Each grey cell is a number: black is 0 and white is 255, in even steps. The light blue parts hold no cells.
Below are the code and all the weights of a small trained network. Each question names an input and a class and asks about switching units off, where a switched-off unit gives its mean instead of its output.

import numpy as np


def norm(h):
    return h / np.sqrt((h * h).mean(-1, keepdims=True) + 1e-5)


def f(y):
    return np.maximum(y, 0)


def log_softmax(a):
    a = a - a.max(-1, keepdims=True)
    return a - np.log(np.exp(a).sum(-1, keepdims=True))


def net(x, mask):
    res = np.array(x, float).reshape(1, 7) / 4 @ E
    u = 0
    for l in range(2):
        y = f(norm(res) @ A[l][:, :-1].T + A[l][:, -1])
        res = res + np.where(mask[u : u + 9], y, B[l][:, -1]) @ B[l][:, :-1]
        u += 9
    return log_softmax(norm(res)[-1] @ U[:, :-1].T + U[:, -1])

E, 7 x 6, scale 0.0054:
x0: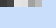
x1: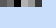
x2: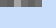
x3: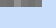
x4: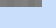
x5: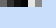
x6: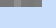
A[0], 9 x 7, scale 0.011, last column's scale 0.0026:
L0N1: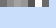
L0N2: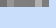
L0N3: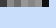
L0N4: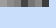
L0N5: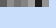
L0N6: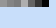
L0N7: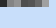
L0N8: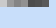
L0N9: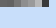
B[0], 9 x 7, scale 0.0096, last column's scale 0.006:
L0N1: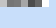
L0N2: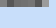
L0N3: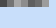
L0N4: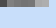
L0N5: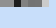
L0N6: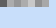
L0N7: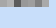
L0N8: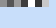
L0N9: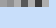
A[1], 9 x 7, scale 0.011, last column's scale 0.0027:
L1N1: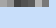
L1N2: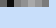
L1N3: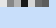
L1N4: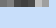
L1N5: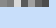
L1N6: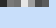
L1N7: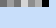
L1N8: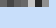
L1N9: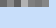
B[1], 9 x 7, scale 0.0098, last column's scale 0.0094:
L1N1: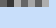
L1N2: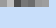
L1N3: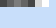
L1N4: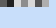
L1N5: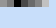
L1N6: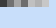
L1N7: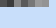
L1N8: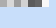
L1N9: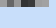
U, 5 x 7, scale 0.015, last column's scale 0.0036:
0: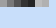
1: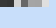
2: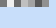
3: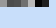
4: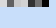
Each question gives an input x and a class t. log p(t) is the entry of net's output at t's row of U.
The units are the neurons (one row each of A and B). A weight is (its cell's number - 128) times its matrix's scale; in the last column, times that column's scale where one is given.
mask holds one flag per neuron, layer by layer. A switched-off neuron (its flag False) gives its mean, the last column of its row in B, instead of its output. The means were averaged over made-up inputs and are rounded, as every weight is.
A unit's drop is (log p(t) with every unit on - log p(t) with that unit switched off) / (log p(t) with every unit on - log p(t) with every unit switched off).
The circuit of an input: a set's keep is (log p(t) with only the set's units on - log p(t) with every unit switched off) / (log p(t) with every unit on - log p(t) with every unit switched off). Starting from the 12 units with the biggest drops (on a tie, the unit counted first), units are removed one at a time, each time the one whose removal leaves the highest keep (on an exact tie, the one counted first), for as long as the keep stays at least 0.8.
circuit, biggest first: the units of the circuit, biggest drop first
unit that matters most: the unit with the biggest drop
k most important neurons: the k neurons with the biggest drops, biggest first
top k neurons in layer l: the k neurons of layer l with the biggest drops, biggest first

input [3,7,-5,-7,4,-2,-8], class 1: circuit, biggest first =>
L1N6
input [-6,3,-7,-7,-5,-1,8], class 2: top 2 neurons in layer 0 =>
L0N8, L0N1
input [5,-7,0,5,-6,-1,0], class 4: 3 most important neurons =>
L0N1, L0N8, L1N3
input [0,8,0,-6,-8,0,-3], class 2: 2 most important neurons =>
L1N3, L0N5
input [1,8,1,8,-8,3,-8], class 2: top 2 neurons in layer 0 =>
L0N1, L0N3
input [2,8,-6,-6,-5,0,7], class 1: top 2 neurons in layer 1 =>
L1N6, L1N7
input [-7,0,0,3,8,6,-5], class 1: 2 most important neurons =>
L1N4, L1N1
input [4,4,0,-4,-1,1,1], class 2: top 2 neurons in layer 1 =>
L1N8, L1N3
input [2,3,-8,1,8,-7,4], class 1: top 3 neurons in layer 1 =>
L1N6, L1N8, L1N7
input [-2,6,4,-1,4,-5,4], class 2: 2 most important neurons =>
L0N8, L1N8
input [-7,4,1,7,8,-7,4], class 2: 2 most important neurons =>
L1N8, L0N6
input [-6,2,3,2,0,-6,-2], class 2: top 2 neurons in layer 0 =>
L0N6, L0N8
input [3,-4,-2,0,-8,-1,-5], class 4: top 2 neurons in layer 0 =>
L0N1, L0N8
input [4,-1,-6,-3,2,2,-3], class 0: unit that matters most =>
L0N9
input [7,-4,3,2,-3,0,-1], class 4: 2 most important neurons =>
L0N1, L0N8
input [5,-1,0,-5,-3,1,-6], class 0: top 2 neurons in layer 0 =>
L0N9, L0N5
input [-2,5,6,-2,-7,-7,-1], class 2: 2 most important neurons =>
L0N8, L1N8
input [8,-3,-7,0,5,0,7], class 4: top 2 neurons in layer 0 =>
L0N1, L0N8
